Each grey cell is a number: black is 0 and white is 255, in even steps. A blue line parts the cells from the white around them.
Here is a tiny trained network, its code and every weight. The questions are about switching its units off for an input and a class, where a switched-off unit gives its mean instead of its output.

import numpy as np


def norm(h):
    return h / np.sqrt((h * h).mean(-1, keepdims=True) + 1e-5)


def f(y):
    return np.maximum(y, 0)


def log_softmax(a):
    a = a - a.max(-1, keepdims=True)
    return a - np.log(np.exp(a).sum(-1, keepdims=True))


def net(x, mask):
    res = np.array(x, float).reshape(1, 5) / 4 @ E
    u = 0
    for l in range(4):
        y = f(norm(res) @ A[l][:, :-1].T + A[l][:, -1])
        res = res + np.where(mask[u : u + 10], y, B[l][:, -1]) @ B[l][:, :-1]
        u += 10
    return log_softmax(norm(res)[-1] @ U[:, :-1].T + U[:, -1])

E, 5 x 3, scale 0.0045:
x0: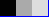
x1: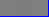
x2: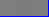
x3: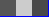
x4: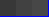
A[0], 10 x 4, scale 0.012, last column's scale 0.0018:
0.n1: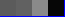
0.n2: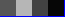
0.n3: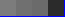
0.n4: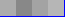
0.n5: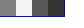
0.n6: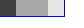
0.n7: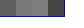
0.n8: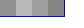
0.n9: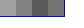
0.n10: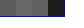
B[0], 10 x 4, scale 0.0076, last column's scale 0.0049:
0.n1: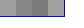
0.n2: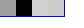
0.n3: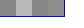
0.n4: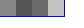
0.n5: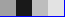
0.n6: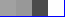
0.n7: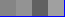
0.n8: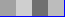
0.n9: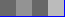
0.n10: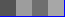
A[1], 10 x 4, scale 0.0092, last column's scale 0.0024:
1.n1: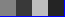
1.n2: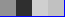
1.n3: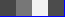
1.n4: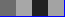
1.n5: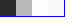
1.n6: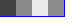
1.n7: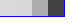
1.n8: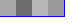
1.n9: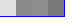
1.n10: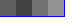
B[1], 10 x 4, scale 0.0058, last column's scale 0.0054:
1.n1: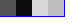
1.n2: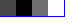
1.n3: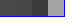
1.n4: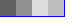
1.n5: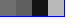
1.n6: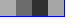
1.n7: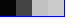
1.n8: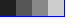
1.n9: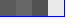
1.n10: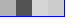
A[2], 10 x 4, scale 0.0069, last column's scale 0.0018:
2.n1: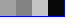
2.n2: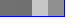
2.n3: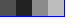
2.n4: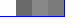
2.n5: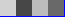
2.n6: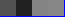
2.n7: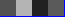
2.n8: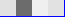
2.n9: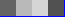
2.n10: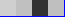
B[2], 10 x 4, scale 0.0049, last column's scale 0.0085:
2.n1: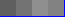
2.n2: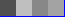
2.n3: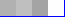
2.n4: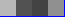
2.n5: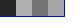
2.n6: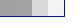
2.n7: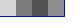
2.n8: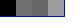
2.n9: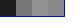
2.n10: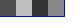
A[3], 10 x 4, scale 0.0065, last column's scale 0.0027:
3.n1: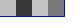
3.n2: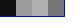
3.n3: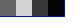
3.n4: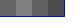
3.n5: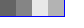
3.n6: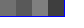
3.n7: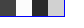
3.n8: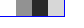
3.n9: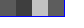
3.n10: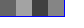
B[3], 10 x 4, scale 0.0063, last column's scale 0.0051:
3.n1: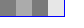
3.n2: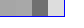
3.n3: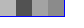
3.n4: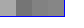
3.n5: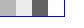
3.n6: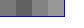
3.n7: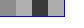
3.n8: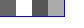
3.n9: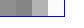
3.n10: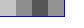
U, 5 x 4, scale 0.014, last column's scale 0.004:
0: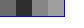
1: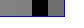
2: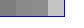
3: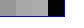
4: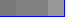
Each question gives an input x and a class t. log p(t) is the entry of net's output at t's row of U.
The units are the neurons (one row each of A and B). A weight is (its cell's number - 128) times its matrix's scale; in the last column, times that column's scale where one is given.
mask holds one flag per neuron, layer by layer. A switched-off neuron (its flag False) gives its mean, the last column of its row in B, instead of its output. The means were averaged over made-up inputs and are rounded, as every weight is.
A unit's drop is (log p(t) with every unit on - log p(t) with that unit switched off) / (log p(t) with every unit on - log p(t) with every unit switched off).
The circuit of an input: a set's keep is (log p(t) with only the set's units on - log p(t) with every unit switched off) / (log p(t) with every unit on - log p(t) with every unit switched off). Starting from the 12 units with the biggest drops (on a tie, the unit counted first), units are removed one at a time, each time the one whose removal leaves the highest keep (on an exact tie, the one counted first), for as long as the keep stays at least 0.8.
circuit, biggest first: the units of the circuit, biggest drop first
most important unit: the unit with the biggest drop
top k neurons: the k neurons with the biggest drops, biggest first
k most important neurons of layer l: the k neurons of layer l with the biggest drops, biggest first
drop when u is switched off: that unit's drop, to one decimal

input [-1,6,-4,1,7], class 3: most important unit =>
0.n5
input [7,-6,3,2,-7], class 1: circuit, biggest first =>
1.n5, 1.n6
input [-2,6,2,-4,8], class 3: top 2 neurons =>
0.n5, 0.n2
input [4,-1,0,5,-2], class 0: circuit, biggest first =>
0.n5, 1.n2
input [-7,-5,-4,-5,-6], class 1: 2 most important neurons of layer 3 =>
3.n8, 3.n9
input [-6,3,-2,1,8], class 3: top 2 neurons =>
1.n4, 0.n6
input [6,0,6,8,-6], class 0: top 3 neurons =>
0.n5, 0.n2, 1.n5
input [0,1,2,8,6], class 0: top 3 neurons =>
0.n2, 0.n5, 1.n2
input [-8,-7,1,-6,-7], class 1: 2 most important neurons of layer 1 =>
1.n1, 1.n4
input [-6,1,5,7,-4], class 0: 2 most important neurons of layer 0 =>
0.n5, 0.n6
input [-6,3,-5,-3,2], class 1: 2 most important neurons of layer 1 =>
1.n7, 1.n8
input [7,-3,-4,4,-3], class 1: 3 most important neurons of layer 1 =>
1.n5, 1.n2, 1.n1
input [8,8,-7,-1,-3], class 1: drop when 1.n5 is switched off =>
0.2
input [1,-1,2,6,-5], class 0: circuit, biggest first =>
0.n5
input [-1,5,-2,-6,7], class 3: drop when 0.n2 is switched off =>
0.5
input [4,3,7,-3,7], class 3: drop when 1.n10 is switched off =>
0.1
